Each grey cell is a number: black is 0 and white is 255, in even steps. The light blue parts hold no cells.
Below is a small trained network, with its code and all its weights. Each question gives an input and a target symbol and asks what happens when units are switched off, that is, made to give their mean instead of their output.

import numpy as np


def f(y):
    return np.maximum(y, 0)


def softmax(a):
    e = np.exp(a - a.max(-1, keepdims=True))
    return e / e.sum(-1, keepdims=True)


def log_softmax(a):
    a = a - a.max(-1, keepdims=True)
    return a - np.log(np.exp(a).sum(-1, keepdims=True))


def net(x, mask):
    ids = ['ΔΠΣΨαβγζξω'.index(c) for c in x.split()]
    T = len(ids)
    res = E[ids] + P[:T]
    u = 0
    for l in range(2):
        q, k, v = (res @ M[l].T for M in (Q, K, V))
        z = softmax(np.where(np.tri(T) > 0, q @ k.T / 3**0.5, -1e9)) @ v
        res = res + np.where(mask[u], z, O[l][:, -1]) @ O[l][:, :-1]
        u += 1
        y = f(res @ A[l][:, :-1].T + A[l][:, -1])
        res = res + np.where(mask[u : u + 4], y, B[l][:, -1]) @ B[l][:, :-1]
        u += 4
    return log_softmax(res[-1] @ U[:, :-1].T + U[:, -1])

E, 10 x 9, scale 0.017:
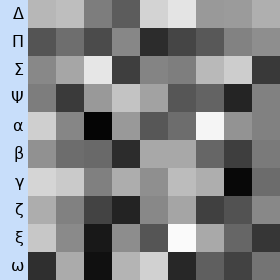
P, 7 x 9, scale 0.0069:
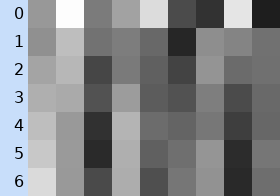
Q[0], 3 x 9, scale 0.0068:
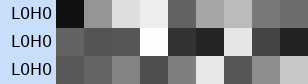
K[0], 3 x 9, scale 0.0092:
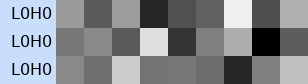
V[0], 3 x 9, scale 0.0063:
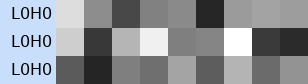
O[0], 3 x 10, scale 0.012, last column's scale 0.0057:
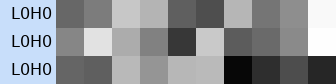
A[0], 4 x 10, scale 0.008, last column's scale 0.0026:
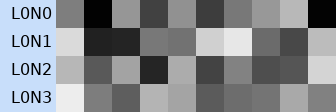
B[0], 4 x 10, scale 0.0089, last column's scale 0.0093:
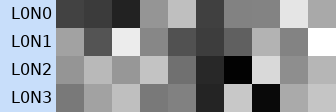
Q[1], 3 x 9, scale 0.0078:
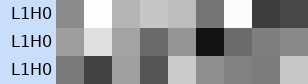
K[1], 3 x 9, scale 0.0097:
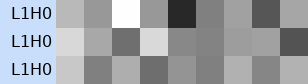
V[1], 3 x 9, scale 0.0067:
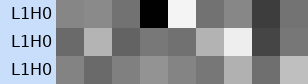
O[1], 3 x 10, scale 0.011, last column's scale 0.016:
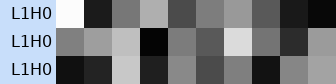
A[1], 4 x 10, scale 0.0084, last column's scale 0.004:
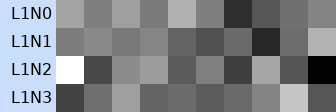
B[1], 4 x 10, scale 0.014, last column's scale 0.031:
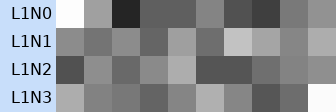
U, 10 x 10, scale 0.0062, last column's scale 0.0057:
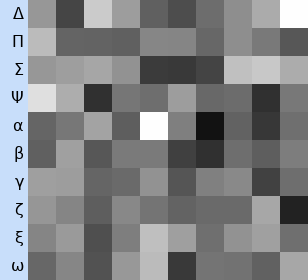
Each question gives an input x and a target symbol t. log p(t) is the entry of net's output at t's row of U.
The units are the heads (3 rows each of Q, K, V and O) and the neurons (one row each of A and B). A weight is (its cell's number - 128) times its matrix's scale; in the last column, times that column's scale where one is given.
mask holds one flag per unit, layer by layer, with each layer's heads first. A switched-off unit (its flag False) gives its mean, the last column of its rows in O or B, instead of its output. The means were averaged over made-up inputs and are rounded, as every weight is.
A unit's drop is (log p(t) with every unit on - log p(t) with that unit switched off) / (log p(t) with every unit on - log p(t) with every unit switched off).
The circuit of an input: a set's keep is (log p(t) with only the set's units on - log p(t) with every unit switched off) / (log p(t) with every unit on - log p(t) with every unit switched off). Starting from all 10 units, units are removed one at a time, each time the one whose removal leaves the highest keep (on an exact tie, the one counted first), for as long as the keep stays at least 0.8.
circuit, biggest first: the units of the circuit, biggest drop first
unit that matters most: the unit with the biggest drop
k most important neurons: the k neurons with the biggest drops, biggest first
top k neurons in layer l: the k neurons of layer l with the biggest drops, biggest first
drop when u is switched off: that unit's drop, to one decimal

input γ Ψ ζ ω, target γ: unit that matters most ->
L1H0
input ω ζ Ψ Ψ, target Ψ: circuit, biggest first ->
[L0H0 L1N0]
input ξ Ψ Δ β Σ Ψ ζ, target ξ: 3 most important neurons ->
[L0N1 L1N3 L0N3]
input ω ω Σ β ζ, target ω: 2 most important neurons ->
[L1N2 L0N1]
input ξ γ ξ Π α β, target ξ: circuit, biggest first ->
[L0N1 L1H0]
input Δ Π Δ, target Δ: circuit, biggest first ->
[L0H0 L1H0 L0N1]
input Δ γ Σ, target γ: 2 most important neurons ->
[L0N1 L0N2]
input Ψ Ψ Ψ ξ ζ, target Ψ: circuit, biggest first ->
[L0H0 L0N1 L1H0]
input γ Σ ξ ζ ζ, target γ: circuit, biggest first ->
[L1H0 L0H0 L0N1]
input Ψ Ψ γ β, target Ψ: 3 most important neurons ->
[L0N3 L1N0 L0N2]
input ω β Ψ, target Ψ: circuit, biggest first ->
[L0H0 L1N0 L1H0]
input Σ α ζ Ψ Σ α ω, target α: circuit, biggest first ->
[L1H0 L0H0 L1N3]
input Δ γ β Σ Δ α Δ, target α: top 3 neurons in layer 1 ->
[L1N3 L1N1 L1N0]
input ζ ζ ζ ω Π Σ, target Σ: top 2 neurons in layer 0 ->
[L0N2 L0N3]
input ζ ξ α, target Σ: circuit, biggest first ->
[L0N1]
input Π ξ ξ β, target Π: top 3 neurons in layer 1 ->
[L1N3 L1N0 L1N1]
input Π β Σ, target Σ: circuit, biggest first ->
[L1H0 L1N3 L0N2 L0H0]
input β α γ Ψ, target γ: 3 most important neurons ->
[L0N1 L0N2 L1N1]
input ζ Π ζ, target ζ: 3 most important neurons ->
[L0N2 L0N0 L1N3]
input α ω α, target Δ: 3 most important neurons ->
[L0N1 L1N0 L0N3]
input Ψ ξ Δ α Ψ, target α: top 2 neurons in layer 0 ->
[L0N1 L0N3]
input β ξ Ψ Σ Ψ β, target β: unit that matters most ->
L1N2
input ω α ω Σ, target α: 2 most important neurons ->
[L0N1 L0N3]
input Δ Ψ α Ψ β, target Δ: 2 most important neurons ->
[L0N3 L0N1]
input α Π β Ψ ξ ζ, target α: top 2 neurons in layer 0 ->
[L0N1 L0N2]
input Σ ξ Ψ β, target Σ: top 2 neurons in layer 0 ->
[L0N1 L0N2]
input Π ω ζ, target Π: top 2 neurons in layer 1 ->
[L1N3 L1N0]
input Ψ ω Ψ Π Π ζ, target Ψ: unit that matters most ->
L1N0
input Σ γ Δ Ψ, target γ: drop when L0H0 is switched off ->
0.2
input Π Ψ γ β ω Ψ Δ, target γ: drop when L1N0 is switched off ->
-0.1
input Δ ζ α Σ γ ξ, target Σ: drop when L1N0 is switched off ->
0.1
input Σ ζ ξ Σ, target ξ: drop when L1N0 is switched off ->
0.0
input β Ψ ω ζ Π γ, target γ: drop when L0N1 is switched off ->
0.1
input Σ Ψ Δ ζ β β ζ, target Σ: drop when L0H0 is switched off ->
0.2
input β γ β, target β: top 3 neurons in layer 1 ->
[L1N2 L1N0 L1N1]
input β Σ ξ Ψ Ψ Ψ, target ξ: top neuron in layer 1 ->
[L1N3]
